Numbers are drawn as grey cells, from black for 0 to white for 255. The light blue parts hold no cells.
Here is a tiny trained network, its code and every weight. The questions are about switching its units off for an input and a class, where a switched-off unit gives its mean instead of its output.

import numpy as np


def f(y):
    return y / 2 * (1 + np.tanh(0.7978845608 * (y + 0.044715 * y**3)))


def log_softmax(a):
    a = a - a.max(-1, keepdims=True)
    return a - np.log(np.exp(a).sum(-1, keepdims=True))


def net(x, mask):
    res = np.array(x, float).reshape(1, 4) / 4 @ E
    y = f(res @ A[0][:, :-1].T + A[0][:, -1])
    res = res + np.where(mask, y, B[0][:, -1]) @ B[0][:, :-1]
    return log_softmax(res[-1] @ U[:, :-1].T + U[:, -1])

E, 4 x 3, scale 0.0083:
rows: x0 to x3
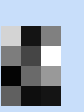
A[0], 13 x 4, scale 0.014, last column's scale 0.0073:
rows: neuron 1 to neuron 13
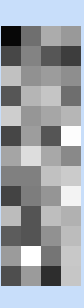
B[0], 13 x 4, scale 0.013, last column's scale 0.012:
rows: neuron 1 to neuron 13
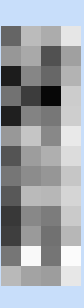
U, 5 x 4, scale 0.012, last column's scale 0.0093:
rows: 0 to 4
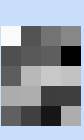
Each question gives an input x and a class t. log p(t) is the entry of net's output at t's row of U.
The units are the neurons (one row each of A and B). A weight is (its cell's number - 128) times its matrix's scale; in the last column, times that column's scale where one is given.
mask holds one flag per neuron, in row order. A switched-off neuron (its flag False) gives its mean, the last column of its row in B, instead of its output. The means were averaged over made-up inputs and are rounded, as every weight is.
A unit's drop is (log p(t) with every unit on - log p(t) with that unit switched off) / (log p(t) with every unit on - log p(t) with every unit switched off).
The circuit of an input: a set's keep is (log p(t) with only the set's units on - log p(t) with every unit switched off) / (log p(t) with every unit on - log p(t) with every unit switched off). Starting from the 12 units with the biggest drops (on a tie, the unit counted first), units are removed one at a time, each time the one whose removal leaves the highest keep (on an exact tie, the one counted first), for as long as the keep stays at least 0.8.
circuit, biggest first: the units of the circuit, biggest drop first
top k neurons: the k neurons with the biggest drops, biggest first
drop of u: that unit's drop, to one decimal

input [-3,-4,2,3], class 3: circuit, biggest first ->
(neuron 7; neuron 2)
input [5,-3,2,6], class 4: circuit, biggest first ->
(neuron 1)
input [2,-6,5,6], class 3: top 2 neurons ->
(neuron 2; neuron 7)
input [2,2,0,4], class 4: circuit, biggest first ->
(neuron 12; neuron 1)
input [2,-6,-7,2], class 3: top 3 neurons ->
(neuron 9; neuron 7; neuron 1)
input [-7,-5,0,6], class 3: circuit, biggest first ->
(neuron 2; neuron 7)
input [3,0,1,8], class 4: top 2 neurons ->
(neuron 12; neuron 1)
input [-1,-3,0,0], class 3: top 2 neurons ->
(neuron 1; neuron 7)
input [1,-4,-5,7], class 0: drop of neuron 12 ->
0.1
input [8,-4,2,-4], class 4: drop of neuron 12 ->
0.2
